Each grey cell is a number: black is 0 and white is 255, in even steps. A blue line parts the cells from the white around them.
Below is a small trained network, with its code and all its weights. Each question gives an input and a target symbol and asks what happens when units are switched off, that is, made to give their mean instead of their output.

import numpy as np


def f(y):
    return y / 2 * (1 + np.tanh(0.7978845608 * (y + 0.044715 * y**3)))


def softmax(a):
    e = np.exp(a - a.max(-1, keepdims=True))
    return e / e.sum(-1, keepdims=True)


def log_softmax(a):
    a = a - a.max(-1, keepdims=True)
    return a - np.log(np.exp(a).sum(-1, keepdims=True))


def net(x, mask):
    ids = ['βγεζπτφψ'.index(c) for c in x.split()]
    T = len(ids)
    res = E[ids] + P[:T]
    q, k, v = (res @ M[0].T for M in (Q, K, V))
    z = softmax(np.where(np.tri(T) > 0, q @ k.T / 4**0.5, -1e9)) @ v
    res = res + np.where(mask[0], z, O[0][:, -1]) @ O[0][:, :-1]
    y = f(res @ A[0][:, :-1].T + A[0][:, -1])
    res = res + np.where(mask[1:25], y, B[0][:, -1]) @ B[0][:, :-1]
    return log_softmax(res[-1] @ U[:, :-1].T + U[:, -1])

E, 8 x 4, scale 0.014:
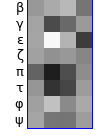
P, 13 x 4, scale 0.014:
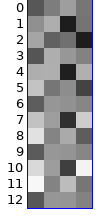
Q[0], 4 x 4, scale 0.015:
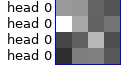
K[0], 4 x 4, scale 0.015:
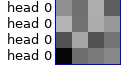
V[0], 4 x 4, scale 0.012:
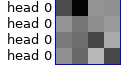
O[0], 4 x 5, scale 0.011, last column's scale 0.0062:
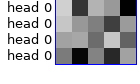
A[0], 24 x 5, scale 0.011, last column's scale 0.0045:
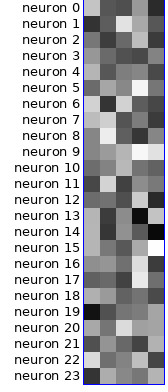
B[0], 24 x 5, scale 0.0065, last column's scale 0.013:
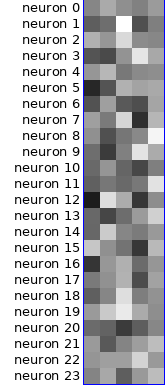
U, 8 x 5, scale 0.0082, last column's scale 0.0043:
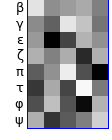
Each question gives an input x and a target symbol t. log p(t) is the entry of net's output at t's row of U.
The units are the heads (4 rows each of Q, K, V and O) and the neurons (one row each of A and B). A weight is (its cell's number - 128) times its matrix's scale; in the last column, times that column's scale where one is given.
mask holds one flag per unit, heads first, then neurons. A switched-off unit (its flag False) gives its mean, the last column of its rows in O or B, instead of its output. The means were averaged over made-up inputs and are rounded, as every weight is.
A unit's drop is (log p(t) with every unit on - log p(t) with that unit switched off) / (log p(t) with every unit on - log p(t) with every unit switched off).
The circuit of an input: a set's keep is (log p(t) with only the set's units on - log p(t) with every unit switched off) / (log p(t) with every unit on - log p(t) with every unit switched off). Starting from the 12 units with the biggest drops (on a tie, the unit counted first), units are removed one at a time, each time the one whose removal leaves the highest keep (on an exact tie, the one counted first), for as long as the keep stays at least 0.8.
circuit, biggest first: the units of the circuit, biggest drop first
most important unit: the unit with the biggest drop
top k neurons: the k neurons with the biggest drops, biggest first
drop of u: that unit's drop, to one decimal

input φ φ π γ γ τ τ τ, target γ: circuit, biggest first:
(head 0; neuron 22; neuron 2)
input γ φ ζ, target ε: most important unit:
neuron 13
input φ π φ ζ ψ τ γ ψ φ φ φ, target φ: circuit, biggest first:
(head 0; neuron 7)
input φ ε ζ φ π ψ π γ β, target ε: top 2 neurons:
(neuron 13; neuron 3)
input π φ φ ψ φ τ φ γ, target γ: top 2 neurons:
(neuron 9; neuron 22)
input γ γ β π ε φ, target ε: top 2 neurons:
(neuron 8; neuron 21)
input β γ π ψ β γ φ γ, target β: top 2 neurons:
(neuron 22; neuron 15)
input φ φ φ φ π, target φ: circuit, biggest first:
(neuron 12; neuron 17; head 0)
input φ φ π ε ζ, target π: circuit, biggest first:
(neuron 7; head 0; neuron 5; neuron 17)
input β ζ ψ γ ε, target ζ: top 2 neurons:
(neuron 7; neuron 9)
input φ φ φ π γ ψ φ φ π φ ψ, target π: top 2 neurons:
(neuron 7; neuron 12)
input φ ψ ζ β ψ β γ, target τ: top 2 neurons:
(neuron 7; neuron 15)
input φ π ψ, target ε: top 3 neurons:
(neuron 13; neuron 3; neuron 7)
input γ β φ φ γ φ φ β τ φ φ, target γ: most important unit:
neuron 9
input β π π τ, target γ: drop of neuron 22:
0.1
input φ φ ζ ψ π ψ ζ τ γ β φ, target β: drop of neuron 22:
0.3
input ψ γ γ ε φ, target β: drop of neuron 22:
0.2
